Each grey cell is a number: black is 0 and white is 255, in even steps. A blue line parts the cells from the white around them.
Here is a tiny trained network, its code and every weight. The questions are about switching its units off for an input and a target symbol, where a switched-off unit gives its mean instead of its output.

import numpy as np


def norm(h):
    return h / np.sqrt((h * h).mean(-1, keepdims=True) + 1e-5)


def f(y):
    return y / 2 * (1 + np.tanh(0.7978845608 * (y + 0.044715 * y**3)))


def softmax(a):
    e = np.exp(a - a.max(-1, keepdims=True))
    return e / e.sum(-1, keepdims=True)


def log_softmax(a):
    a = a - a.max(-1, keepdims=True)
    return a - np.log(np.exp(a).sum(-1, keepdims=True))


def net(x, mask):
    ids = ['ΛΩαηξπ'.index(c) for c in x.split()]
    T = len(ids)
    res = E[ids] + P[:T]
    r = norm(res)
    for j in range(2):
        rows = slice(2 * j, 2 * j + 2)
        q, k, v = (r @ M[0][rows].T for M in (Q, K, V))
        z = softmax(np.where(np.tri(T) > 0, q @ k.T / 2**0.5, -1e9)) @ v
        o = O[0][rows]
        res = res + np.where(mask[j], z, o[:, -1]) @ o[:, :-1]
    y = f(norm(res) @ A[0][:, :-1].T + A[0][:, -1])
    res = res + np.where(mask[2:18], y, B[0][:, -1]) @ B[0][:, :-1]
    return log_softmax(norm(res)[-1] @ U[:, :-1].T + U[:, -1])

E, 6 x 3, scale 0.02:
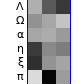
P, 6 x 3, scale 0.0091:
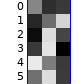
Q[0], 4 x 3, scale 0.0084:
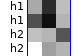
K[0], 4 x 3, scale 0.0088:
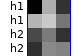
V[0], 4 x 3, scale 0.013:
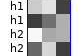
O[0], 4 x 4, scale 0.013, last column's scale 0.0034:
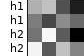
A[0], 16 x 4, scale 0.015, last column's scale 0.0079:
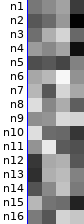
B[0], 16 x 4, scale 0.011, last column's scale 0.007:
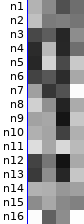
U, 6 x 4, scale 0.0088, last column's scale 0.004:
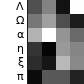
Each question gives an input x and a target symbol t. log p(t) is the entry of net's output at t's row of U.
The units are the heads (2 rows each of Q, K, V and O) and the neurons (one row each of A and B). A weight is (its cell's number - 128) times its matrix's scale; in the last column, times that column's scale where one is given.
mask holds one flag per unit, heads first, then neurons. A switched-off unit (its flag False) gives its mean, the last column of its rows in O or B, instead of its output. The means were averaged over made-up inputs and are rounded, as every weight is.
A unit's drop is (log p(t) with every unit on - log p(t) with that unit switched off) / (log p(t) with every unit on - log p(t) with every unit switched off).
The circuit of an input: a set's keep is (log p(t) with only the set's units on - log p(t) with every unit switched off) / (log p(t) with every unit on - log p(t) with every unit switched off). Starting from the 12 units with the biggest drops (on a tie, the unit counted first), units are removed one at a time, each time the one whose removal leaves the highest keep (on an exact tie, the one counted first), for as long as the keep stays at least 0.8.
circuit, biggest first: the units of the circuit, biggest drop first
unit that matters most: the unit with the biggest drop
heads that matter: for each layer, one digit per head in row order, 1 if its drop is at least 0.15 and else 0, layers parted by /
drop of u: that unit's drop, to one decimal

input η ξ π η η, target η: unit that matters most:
h1
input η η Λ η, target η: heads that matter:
01
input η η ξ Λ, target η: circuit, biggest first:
[h2; h1]
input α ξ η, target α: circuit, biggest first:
[h1; n11]
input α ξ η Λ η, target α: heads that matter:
00
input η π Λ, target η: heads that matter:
11
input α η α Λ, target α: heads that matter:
10
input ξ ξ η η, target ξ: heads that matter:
01
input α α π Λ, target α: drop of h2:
1.0
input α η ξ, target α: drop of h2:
0.3
